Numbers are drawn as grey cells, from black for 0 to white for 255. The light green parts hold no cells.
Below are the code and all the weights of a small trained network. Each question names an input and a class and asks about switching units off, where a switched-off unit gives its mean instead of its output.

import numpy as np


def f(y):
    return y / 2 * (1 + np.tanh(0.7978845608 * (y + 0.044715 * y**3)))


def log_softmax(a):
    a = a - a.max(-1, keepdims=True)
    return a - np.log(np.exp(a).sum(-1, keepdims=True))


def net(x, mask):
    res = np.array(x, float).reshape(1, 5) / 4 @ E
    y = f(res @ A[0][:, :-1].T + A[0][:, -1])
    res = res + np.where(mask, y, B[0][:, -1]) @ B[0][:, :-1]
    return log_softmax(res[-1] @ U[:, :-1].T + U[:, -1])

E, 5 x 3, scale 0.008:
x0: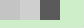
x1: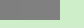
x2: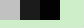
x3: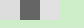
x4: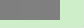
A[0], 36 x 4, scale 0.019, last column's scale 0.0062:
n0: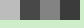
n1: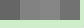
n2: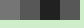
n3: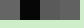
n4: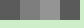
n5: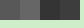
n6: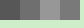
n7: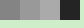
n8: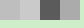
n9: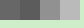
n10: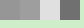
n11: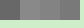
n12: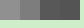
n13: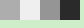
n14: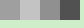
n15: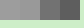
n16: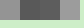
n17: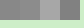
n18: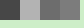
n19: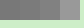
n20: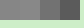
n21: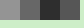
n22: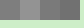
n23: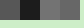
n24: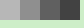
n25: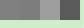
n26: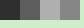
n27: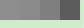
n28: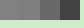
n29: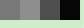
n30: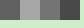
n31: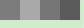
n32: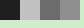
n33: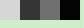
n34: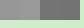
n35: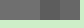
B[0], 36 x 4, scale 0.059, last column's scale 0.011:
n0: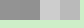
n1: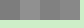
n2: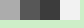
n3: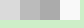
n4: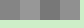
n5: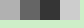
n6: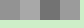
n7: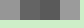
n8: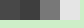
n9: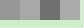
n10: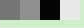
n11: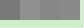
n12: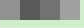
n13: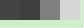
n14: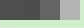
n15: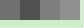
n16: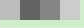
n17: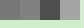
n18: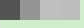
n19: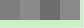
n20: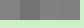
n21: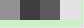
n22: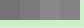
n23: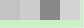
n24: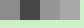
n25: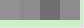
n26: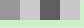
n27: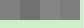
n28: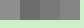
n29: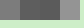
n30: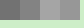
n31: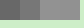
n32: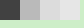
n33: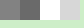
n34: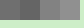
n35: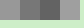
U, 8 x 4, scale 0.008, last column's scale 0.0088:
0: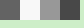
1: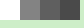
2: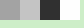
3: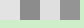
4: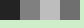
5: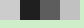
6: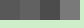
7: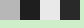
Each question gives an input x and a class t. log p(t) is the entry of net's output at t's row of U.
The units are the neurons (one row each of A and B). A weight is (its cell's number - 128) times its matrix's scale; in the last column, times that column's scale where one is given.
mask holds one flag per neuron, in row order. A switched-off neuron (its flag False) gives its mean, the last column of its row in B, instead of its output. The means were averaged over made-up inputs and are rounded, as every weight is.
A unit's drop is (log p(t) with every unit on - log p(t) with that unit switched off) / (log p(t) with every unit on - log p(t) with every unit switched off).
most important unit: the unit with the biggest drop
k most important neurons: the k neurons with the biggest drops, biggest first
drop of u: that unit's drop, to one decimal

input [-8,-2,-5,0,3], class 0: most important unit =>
n32
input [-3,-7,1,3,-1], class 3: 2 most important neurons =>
[n2 n10]
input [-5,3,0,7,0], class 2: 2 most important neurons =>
[n10 n32]
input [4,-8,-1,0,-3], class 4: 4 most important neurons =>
[n2 n5 n10 n21]
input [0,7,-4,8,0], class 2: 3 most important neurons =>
[n10 n8 n33]
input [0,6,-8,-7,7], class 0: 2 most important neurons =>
[n26 n8]
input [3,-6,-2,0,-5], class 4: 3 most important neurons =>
[n2 n5 n21]
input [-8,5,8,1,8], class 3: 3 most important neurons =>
[n33 n3 n0]
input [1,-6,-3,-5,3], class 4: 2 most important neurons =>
[n3 n23]
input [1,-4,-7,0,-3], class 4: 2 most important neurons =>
[n32 n13]
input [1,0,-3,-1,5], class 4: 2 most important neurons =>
[n3 n23]
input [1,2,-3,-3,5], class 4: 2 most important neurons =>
[n3 n23]
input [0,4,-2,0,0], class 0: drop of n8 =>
0.1
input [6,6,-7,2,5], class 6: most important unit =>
n10
